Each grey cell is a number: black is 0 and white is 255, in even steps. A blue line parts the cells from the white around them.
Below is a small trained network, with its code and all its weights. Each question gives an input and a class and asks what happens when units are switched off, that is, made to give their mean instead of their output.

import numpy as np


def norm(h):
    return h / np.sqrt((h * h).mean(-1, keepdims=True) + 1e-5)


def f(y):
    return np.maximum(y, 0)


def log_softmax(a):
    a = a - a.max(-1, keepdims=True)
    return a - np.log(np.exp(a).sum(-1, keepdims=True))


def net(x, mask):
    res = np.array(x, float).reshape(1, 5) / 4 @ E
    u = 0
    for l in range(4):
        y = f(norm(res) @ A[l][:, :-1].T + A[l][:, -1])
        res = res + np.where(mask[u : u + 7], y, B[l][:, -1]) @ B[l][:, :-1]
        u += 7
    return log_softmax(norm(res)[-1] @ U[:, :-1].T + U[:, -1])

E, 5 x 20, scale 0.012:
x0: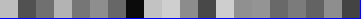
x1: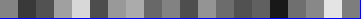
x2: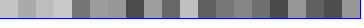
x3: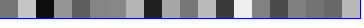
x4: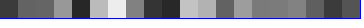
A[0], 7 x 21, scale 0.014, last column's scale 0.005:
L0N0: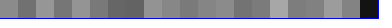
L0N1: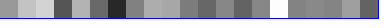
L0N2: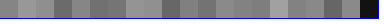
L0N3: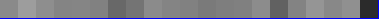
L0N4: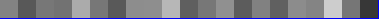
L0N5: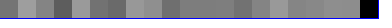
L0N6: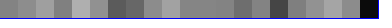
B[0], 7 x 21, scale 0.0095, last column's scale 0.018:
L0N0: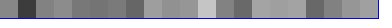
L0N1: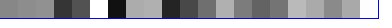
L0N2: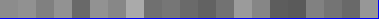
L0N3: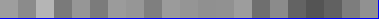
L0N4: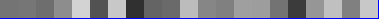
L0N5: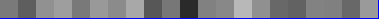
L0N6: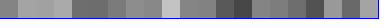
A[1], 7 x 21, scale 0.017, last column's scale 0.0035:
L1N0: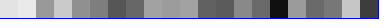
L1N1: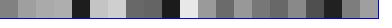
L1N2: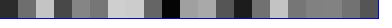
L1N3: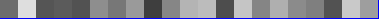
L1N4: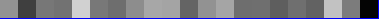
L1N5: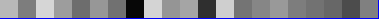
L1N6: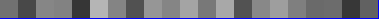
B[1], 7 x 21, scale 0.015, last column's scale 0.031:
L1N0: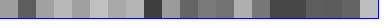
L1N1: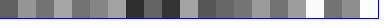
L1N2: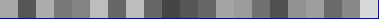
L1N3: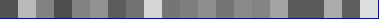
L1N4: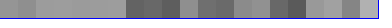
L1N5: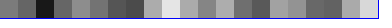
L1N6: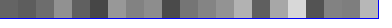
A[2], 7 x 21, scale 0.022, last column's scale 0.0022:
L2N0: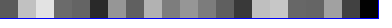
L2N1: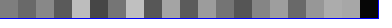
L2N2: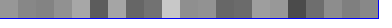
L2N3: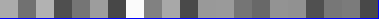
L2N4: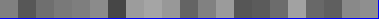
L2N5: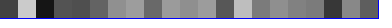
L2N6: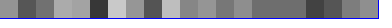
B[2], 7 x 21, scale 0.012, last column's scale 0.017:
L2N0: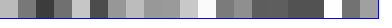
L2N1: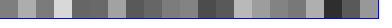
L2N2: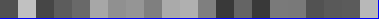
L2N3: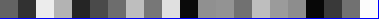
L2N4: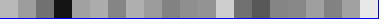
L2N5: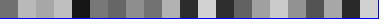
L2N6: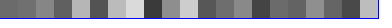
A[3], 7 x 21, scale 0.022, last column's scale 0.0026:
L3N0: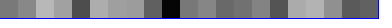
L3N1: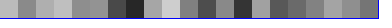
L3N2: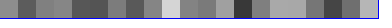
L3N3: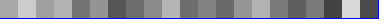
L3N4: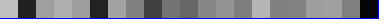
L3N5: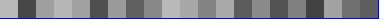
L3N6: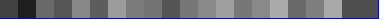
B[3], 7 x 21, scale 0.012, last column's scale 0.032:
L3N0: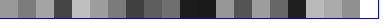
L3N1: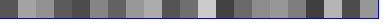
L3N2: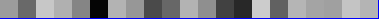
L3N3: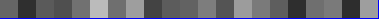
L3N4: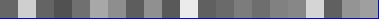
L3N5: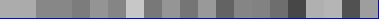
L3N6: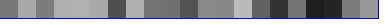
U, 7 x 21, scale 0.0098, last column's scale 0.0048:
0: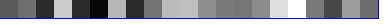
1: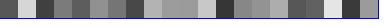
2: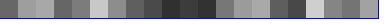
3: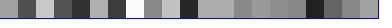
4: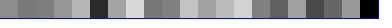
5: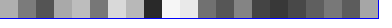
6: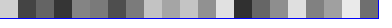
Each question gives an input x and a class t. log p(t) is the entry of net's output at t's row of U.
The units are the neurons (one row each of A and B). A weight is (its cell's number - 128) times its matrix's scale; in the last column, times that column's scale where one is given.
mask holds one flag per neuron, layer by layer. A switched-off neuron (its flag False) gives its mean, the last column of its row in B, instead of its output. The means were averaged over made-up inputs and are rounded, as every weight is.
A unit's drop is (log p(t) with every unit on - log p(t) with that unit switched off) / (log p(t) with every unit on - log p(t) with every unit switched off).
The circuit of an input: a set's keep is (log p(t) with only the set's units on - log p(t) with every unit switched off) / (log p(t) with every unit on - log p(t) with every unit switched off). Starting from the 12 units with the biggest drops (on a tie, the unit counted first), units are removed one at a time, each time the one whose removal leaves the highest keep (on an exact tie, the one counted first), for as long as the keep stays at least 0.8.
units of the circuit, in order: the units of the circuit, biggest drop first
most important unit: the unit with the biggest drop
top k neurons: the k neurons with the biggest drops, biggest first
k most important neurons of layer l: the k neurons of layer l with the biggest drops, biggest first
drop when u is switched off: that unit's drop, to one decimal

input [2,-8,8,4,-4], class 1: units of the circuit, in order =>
(L1N5; L2N5)
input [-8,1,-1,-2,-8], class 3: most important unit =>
L0N1
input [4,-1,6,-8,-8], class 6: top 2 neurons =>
(L1N5; L0N1)
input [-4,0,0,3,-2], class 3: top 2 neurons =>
(L1N1; L2N3)
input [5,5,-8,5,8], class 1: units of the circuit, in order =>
(L1N2; L2N5)
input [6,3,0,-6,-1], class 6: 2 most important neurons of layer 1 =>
(L1N5; L1N0)
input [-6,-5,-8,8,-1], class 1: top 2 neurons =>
(L1N3; L0N1)
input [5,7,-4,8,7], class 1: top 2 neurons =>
(L1N2; L2N5)
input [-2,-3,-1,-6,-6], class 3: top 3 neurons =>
(L0N1; L1N1; L2N3)
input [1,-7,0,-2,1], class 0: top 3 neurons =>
(L1N2; L1N5; L3N0)
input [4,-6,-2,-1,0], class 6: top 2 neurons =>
(L0N1; L2N4)
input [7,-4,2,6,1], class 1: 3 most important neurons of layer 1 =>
(L1N3; L1N5; L1N0)
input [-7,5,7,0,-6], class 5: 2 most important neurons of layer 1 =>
(L1N0; L1N1)
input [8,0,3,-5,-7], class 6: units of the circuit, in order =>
(L1N5)
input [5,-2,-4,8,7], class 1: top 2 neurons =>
(L1N3; L1N2)
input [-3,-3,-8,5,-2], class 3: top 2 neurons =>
(L1N1; L2N3)
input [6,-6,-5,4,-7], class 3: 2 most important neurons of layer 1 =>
(L1N1; L1N6)
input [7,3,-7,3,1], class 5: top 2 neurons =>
(L1N1; L0N1)
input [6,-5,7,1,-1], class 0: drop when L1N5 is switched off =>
0.6
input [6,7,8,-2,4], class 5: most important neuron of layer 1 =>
(L1N0)
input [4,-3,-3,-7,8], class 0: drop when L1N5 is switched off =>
0.4
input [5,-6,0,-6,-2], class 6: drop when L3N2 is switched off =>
0.0
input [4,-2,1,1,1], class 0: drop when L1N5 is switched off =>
0.2
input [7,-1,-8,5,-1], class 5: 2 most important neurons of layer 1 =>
(L1N1; L1N2)
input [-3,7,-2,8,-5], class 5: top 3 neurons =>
(L1N1; L0N1; L1N2)
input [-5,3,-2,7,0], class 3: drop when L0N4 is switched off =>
0.1
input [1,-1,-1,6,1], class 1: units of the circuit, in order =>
(L1N3)
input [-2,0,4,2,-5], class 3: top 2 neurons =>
(L1N1; L0N1)
